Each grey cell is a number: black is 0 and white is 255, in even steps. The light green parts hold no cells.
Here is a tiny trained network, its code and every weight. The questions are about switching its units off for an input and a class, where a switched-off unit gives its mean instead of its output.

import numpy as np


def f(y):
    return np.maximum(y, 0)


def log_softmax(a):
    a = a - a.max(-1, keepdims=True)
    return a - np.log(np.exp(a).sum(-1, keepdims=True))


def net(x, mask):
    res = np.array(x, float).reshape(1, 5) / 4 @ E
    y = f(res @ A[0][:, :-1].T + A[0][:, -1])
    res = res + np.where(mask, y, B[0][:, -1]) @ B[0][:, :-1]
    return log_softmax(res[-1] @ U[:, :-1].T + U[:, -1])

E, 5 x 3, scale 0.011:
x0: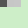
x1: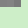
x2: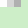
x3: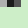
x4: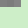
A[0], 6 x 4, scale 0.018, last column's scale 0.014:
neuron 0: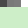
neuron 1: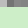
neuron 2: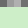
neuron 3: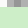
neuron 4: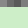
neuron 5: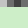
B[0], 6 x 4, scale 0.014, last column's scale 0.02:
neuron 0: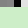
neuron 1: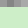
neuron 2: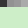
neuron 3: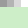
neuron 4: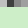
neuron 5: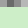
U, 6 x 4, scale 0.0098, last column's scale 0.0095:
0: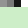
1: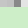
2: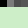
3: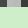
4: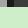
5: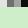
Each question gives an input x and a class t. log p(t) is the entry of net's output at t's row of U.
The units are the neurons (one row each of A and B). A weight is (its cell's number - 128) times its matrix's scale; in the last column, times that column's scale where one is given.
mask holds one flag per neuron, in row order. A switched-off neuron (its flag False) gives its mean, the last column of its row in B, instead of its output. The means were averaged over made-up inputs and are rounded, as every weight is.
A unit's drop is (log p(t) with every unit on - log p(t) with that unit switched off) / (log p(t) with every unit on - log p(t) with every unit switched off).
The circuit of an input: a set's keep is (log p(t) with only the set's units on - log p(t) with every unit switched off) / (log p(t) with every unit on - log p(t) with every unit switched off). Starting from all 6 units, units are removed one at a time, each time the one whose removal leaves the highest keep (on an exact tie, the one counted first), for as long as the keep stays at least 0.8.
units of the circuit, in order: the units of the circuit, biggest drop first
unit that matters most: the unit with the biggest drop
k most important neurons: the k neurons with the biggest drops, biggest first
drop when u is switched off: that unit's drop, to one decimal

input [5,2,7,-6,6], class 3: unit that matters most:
neuron 2
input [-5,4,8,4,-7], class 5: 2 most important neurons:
neuron 5; neuron 0
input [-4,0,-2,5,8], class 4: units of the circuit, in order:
neuron 3; neuron 4
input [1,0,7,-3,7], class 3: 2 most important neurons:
neuron 0; neuron 2
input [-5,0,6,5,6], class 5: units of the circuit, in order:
neuron 5; neuron 0
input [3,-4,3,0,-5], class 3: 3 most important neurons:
neuron 0; neuron 4; neuron 5
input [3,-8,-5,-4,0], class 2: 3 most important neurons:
neuron 2; neuron 4; neuron 5
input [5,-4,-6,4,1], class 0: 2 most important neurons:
neuron 0; neuron 2
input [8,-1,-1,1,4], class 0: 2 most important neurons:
neuron 3; neuron 0
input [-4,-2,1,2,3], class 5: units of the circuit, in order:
neuron 0; neuron 5; neuron 4
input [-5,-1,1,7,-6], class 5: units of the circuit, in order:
neuron 0; neuron 5
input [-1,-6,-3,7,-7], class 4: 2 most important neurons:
neuron 4; neuron 3
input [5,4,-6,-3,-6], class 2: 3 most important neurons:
neuron 2; neuron 4; neuron 5
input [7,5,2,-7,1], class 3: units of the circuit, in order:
neuron 2
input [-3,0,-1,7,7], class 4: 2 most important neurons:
neuron 3; neuron 4
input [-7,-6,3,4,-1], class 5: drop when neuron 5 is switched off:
0.1
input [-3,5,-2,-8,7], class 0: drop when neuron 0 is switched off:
0.2
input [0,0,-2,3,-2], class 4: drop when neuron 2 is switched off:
0.2
